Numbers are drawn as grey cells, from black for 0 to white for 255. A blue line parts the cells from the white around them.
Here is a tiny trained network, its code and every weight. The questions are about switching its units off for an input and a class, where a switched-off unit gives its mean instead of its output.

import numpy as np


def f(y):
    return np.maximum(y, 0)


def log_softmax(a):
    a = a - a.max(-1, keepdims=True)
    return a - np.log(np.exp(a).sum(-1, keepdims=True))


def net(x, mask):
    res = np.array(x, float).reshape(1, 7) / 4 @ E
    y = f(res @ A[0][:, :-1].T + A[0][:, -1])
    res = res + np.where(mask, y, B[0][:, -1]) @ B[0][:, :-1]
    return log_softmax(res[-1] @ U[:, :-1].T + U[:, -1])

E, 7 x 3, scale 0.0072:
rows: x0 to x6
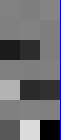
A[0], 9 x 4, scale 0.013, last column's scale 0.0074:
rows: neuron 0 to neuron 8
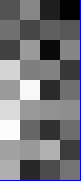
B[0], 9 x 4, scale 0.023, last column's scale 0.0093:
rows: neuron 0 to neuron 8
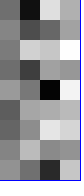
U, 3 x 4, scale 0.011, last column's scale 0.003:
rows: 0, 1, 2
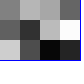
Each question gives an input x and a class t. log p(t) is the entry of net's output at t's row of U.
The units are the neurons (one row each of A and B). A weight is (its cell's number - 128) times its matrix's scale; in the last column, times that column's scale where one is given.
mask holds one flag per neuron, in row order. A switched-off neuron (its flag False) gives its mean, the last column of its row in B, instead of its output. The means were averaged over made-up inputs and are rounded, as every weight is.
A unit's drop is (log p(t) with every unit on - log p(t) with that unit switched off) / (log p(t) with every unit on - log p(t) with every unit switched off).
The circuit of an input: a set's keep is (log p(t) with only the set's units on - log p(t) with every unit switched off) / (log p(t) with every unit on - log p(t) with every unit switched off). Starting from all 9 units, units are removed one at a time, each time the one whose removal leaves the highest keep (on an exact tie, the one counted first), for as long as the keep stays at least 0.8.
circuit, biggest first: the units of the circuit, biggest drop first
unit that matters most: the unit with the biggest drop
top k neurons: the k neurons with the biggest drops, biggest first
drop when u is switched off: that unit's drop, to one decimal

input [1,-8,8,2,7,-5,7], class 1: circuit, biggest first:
[neuron 0]
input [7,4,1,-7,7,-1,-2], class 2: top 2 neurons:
[neuron 8; neuron 2]
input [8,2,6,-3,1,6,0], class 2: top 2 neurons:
[neuron 6; neuron 0]
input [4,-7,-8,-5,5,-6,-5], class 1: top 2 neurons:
[neuron 3; neuron 2]
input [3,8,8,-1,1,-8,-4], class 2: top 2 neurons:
[neuron 6; neuron 2]
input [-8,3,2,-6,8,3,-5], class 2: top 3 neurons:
[neuron 8; neuron 2; neuron 0]
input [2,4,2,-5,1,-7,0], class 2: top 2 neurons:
[neuron 6; neuron 2]
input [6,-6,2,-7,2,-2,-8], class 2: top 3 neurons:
[neuron 6; neuron 2; neuron 8]
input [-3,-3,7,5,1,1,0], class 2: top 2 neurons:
[neuron 6; neuron 0]
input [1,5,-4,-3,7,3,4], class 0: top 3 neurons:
[neuron 6; neuron 2; neuron 4]
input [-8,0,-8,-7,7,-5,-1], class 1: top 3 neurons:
[neuron 6; neuron 3; neuron 2]
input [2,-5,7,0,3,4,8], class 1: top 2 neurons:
[neuron 0; neuron 1]
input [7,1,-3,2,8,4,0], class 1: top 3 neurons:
[neuron 6; neuron 2; neuron 3]
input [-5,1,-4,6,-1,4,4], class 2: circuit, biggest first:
[neuron 4]
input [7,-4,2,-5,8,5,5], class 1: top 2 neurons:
[neuron 0; neuron 6]
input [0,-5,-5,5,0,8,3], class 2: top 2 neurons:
[neuron 4; neuron 2]
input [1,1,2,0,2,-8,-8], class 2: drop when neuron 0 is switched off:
0.2
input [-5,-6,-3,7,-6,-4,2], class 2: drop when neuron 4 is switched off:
0.1
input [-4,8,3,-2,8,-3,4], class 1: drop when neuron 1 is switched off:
0.0
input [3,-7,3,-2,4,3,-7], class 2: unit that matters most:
neuron 8
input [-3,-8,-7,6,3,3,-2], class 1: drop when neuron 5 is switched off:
-0.2
